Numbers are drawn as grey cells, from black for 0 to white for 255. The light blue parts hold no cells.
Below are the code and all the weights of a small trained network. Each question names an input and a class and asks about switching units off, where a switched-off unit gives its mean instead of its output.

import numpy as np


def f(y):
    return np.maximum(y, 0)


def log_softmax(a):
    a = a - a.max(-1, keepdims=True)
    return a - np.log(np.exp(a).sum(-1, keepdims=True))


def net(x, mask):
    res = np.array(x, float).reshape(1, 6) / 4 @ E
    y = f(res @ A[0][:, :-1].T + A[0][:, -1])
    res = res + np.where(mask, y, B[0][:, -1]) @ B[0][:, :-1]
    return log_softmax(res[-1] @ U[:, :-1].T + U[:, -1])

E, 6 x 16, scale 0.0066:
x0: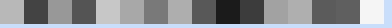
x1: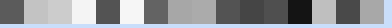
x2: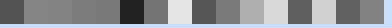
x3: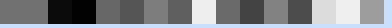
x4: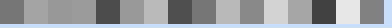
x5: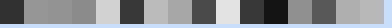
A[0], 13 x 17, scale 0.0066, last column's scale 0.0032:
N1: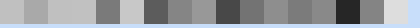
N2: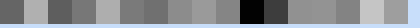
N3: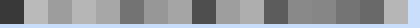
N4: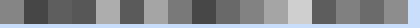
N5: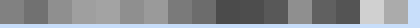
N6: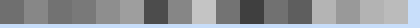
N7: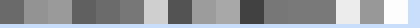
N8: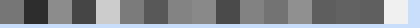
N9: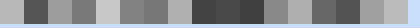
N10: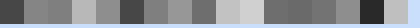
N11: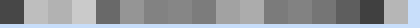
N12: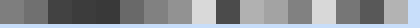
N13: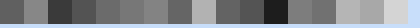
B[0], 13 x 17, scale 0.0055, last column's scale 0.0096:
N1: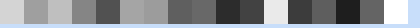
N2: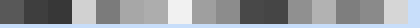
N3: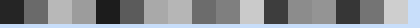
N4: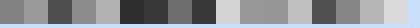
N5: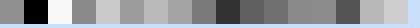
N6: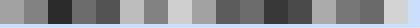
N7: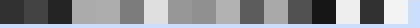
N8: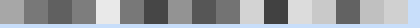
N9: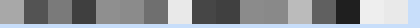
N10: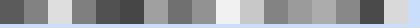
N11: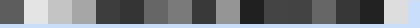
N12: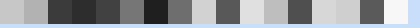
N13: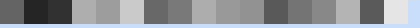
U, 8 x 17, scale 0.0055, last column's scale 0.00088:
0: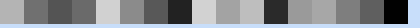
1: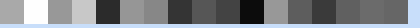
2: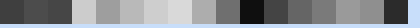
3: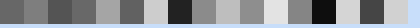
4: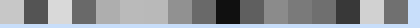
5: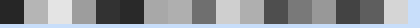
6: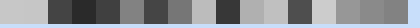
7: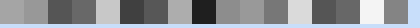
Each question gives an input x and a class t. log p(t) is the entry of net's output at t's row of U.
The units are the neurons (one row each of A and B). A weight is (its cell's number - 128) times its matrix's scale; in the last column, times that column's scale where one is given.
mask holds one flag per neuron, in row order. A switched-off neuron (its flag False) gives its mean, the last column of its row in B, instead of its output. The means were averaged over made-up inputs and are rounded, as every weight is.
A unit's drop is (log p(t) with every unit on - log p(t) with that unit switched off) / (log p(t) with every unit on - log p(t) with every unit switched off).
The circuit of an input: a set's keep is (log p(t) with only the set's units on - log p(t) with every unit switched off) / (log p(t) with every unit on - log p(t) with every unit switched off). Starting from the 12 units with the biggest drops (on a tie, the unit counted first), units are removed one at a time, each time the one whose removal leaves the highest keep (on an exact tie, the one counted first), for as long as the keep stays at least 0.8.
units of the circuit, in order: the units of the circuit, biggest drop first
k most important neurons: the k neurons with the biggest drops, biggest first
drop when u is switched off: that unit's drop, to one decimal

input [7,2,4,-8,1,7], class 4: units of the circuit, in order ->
[N5]
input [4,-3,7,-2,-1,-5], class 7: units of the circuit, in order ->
[N4, N8]
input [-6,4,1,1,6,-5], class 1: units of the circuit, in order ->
[N11, N3]
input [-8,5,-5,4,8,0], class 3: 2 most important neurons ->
[N7, N2]
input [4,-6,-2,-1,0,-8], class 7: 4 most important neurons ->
[N4, N8, N9, N6]
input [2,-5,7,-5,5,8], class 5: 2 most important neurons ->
[N3, N10]
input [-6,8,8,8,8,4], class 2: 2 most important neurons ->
[N7, N6]
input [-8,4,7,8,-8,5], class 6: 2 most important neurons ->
[N12, N5]
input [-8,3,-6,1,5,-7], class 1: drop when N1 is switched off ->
0.1
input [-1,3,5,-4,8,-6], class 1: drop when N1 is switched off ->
0.4
